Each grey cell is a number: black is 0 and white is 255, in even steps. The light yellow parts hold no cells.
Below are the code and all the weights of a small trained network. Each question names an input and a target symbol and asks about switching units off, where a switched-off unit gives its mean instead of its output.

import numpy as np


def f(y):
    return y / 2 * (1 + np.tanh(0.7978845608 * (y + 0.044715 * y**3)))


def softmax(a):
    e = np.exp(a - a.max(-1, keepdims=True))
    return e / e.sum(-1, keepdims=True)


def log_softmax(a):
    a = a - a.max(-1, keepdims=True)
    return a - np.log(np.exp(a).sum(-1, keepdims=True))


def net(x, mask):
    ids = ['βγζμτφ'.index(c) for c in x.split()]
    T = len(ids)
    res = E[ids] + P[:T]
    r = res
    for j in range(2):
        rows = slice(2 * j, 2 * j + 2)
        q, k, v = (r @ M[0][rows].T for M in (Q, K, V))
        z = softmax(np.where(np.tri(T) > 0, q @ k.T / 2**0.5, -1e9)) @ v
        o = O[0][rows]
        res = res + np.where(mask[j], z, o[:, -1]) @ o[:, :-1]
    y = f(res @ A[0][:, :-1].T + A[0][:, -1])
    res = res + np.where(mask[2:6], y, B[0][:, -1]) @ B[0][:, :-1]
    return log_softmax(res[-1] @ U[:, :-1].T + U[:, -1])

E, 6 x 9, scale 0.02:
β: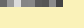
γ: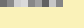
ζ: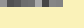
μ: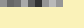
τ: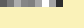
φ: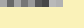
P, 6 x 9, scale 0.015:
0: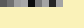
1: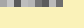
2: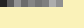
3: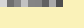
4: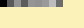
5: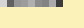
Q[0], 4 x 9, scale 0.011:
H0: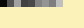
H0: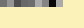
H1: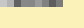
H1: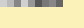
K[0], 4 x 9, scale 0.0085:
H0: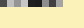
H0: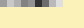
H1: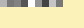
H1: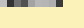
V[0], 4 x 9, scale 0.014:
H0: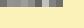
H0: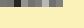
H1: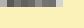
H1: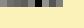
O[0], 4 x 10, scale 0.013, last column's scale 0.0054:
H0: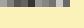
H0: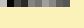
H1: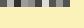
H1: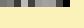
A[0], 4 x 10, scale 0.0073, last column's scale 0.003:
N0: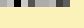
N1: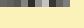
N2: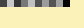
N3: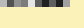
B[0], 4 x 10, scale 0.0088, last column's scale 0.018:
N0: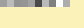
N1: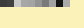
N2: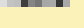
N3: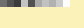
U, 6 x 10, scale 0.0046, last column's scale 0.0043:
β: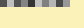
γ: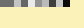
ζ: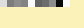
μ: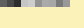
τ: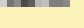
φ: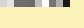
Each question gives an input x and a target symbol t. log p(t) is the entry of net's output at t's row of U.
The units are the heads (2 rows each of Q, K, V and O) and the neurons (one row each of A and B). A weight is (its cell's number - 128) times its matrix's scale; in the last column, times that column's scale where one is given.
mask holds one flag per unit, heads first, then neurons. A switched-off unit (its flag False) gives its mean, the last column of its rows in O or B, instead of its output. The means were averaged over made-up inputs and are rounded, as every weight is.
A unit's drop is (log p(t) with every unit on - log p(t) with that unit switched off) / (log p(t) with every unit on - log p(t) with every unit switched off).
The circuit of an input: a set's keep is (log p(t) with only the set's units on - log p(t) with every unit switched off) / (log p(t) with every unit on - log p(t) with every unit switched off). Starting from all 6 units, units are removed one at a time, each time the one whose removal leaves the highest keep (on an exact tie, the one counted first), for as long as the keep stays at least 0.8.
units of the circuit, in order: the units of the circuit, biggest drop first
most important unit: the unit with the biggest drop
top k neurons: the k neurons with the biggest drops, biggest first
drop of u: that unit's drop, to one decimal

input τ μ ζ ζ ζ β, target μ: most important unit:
N3
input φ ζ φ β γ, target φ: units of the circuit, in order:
(H1 N0 N2)
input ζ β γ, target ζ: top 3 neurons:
(N3 N2 N0)
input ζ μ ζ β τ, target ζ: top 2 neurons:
(N2 N3)
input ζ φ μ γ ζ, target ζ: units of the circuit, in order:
(H1 N3 N2 H0)
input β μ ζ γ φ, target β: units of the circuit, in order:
(H0 H1)
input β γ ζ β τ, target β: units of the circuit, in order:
(H0 H1)
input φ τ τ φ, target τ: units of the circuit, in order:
(H0 H1)
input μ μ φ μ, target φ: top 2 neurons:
(N0 N1)
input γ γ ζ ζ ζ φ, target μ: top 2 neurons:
(N3 N2)
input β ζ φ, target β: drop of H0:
0.4
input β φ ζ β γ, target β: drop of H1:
0.2
